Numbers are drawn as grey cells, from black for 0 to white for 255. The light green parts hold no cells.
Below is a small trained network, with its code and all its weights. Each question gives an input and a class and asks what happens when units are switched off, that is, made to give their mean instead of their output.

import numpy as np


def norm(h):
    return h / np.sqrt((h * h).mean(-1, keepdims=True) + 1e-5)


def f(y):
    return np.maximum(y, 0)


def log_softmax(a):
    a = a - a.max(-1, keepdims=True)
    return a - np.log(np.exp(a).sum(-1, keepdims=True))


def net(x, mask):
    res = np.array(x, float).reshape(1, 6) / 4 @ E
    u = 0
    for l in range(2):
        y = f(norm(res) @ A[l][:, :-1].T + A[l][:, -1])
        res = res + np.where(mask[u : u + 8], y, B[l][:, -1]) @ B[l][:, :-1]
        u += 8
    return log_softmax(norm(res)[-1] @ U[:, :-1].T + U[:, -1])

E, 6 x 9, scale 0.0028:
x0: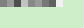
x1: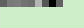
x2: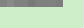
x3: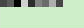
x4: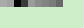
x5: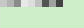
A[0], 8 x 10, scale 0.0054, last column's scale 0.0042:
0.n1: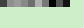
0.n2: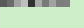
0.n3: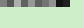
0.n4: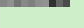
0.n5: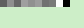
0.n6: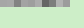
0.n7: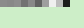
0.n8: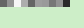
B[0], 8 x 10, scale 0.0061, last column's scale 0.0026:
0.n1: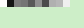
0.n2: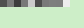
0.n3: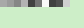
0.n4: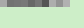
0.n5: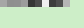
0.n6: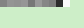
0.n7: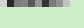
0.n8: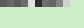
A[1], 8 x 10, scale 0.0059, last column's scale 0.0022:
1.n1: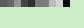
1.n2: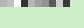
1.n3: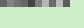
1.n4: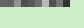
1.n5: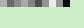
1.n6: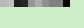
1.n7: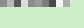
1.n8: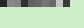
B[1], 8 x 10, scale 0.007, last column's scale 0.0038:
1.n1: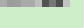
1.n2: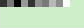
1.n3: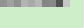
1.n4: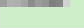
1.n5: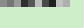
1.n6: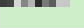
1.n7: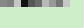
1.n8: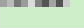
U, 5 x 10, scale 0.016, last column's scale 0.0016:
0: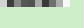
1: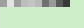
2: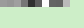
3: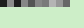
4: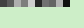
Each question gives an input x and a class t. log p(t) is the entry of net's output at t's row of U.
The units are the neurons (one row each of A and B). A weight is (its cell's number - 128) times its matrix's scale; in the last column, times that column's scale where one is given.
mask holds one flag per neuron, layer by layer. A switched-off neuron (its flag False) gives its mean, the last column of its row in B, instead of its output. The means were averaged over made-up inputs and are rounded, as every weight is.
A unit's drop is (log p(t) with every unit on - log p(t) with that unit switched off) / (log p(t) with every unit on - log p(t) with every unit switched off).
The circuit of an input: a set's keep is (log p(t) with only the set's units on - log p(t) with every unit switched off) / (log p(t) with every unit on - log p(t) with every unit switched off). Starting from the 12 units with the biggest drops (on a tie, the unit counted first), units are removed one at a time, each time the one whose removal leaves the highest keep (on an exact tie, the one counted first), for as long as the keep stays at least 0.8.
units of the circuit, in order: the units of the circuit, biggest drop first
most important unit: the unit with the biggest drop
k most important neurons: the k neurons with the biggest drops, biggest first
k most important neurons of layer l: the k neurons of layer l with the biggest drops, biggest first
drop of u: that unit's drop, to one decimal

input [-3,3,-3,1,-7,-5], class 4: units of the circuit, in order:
(0.n8)
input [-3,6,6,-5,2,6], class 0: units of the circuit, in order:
(0.n1 1.n8)
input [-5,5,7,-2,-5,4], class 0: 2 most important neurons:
(0.n1 1.n6)
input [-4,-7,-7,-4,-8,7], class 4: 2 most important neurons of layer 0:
(0.n8 0.n1)
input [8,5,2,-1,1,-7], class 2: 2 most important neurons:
(0.n5 1.n7)
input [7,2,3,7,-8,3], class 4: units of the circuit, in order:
(0.n2 1.n2)
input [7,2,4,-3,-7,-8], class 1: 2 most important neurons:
(1.n8 1.n3)
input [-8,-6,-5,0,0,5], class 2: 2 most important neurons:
(0.n3 0.n1)
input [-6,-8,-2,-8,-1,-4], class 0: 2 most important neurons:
(0.n7 1.n5)
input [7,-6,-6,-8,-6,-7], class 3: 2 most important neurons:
(1.n2 0.n1)
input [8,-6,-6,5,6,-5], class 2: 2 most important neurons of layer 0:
(0.n5 0.n1)
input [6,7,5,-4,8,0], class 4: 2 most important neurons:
(1.n6 0.n7)
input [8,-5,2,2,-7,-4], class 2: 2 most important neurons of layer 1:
(1.n7 1.n6)
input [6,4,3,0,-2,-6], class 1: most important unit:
1.n3
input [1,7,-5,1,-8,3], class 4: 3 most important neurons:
(0.n8 0.n2 0.n7)
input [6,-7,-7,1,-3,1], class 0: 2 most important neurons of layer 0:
(0.n7 0.n3)
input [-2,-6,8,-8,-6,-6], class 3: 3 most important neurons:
(1.n2 0.n1 1.n6)
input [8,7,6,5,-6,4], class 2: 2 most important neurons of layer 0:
(0.n5 0.n7)
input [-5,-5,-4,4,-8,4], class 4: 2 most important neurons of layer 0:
(0.n2 0.n1)
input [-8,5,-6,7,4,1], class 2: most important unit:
0.n3
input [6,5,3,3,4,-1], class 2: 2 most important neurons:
(1.n7 0.n5)
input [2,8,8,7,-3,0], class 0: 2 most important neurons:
(0.n1 1.n2)
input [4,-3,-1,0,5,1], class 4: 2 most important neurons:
(1.n6 0.n3)
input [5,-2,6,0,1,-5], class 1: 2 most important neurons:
(1.n3 0.n3)
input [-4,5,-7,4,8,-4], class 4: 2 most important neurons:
(1.n6 1.n2)
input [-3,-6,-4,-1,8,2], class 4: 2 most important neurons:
(1.n6 0.n1)
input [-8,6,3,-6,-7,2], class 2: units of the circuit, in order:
(0.n3)
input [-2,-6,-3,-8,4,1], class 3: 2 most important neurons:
(1.n2 0.n1)
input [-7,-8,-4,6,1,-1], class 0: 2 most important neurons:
(1.n5 0.n7)
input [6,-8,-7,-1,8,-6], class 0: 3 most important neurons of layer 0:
(0.n7 0.n2 0.n8)
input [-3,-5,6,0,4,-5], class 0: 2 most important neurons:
(0.n7 1.n5)
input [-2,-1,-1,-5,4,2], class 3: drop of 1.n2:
1.0
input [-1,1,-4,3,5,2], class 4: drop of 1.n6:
0.7
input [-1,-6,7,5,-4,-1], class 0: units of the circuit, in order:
(1.n5)
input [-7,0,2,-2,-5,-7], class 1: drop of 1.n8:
0.2
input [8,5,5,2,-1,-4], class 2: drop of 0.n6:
0.0
